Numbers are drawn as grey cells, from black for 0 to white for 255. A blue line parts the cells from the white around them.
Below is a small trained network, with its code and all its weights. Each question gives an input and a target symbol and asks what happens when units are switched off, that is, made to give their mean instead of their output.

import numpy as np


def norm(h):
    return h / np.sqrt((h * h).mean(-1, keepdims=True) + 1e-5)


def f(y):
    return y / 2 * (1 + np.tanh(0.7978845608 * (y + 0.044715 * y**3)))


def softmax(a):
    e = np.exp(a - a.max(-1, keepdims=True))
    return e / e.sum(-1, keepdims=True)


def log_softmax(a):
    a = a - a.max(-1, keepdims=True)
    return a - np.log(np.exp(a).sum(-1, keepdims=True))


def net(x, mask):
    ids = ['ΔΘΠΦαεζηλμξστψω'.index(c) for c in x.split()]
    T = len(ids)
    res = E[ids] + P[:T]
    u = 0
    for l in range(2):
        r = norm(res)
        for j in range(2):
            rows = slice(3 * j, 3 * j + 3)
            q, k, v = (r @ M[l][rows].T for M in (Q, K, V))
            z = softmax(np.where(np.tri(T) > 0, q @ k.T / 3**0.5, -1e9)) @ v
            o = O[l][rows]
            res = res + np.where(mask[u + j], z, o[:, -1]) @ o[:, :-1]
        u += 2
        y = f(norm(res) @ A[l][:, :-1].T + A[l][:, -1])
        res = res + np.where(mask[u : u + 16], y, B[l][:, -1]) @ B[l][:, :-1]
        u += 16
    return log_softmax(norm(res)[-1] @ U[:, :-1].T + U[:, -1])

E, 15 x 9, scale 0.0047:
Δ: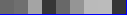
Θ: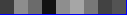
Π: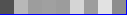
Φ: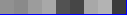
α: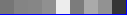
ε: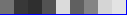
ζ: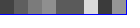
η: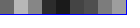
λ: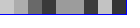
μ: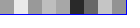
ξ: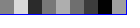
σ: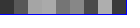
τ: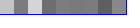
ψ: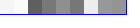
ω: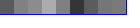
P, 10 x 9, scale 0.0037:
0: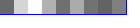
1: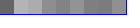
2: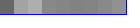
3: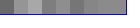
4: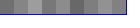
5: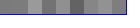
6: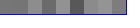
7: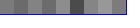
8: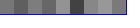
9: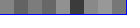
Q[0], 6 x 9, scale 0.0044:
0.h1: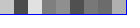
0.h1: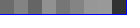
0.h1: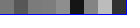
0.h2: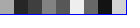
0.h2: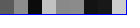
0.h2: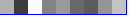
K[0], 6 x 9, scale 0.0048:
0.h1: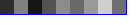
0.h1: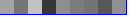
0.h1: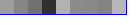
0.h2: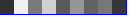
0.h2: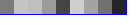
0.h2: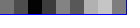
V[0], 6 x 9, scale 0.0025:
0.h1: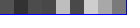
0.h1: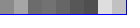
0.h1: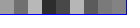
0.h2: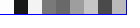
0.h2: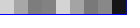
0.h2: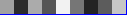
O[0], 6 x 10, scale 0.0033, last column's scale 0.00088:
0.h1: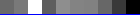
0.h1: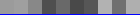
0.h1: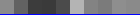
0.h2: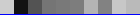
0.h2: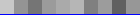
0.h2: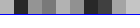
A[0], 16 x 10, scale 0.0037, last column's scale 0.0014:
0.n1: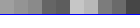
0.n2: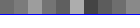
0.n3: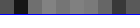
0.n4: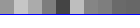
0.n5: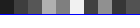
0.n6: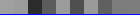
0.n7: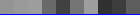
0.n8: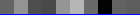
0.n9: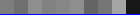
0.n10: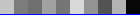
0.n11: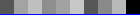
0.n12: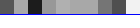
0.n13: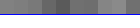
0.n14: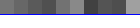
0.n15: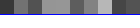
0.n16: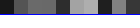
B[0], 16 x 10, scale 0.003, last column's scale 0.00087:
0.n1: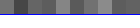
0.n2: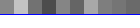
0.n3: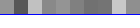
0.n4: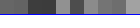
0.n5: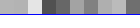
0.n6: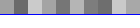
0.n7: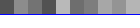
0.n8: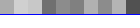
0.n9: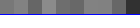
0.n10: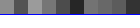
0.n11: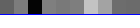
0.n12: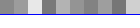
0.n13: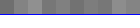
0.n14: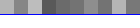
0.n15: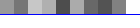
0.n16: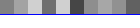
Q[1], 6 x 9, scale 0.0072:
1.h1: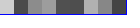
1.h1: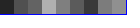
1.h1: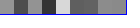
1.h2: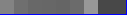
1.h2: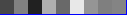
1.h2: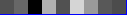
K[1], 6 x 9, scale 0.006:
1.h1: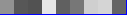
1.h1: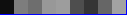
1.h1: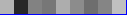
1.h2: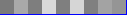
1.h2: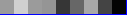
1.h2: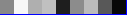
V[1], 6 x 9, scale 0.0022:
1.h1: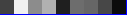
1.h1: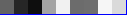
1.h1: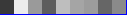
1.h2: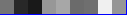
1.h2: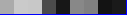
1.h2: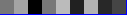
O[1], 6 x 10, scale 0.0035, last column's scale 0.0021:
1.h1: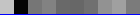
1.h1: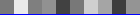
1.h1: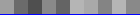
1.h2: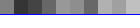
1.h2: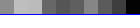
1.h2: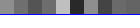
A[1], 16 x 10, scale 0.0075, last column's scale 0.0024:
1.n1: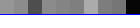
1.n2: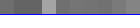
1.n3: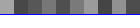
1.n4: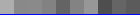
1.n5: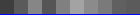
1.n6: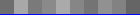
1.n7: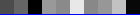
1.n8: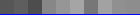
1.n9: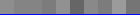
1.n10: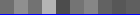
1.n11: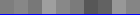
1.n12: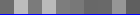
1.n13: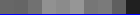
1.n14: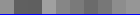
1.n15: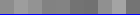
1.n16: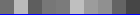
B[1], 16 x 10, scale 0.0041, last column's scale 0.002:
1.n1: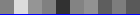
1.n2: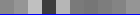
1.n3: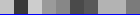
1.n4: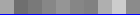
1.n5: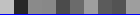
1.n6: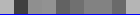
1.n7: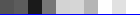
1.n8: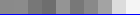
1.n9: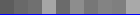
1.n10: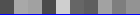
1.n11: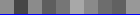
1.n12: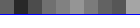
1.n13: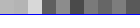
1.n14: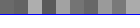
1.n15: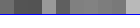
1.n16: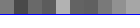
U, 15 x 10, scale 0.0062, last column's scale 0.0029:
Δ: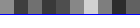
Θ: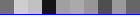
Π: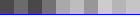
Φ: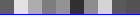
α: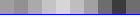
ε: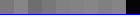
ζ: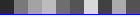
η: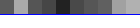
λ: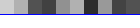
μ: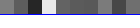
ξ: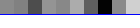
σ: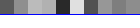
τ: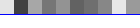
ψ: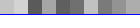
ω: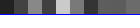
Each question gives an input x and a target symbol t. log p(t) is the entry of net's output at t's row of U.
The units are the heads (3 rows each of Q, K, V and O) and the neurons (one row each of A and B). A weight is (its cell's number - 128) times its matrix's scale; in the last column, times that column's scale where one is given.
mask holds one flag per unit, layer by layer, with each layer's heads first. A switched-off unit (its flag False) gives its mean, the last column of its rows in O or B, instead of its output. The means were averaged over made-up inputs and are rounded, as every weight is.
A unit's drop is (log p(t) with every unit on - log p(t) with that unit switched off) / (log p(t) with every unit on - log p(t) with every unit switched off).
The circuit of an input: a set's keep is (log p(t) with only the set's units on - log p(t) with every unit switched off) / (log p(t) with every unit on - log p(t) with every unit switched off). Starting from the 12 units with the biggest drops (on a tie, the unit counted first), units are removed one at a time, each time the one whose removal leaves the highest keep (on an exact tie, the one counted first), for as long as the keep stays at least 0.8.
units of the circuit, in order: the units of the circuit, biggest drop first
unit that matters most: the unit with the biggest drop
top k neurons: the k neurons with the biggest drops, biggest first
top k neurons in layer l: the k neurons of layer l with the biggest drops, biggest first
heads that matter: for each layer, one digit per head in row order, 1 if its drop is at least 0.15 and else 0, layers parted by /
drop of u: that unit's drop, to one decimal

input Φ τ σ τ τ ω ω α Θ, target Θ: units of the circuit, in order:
[0.n8; 1.n7; 0.n14]
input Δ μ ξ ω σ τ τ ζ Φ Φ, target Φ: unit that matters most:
1.h1
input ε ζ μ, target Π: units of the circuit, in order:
[1.h2; 1.n7]
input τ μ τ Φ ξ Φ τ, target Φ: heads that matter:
01 / 10
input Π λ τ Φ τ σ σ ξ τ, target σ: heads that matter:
01 / 01
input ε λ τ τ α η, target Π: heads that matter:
00 / 01
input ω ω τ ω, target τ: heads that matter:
01 / 10
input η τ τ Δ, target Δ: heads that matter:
00 / 11
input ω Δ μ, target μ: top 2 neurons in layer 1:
[1.n12; 1.n7]
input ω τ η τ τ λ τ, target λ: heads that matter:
11 / 10
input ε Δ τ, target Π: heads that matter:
00 / 11
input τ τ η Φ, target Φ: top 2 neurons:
[1.n10; 1.n7]
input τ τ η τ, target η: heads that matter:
11 / 10
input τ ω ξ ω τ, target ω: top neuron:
[0.n10]
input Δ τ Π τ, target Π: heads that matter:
10 / 11
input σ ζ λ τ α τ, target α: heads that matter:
11 / 10
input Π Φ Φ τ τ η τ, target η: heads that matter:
11 / 11
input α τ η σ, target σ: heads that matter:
00 / 00
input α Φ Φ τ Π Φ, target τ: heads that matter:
01 / 00
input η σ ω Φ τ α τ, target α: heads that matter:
11 / 10
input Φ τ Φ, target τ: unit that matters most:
0.h1
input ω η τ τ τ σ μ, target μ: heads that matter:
00 / 10
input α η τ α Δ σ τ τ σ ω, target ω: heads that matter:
00 / 10
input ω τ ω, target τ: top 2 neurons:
[1.n3; 0.n7]
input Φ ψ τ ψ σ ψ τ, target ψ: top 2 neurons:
[0.n15; 1.n7]
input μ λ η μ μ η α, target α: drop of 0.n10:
0.0
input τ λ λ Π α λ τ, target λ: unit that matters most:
0.h2
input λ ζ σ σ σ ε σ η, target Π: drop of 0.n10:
0.1
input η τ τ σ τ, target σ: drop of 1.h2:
1.0
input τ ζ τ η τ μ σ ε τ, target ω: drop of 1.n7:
0.2
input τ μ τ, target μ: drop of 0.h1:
0.6
